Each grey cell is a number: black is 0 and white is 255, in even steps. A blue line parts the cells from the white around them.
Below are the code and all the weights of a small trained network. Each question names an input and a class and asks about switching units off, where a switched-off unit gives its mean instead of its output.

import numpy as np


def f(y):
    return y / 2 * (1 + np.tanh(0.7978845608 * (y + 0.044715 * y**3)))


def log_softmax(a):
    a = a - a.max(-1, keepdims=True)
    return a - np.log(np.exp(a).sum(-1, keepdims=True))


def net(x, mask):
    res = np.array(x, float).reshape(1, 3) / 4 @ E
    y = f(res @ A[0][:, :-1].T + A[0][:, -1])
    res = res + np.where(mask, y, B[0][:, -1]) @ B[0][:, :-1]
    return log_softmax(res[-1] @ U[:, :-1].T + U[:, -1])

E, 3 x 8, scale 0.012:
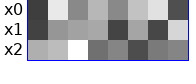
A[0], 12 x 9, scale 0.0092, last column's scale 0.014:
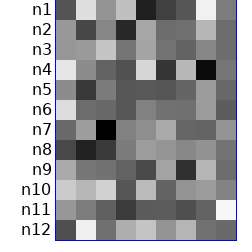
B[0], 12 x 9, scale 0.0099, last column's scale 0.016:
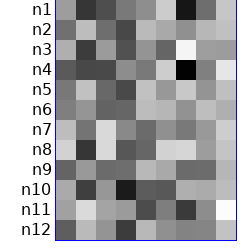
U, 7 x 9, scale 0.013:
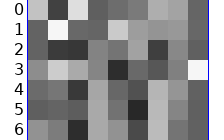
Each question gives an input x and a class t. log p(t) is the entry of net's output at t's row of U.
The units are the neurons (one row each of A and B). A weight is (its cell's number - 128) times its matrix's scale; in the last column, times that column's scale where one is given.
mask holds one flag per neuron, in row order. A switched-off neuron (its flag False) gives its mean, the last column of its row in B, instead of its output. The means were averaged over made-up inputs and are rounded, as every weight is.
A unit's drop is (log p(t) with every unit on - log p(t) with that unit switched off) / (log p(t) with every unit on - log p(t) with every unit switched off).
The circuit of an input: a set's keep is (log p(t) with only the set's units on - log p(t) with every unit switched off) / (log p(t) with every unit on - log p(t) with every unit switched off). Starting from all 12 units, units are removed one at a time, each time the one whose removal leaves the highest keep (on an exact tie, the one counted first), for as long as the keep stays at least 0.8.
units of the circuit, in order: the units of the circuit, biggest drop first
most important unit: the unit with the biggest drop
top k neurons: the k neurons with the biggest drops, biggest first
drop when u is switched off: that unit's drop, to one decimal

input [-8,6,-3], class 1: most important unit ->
n5
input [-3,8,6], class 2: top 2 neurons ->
n1, n8
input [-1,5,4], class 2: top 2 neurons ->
n1, n8
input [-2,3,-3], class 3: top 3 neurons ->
n4, n10, n3
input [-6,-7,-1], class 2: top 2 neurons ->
n4, n12
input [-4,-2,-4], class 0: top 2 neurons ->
n8, n12
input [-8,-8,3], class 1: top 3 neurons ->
n2, n5, n6
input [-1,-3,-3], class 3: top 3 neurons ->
n1, n10, n3
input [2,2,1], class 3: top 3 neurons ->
n4, n5, n2
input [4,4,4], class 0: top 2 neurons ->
n4, n11
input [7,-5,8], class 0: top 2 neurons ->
n10, n3
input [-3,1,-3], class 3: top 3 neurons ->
n10, n3, n11
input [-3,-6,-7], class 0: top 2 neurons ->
n8, n7
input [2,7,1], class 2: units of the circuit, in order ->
n1
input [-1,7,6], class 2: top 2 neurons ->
n1, n8
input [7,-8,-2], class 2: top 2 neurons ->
n4, n5
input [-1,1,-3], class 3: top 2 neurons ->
n10, n3
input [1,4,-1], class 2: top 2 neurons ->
n1, n11
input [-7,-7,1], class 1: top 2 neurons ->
n2, n5
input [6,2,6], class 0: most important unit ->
n10
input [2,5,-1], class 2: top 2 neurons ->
n1, n11
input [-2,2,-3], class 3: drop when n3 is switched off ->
0.3
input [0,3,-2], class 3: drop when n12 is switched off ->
-0.1
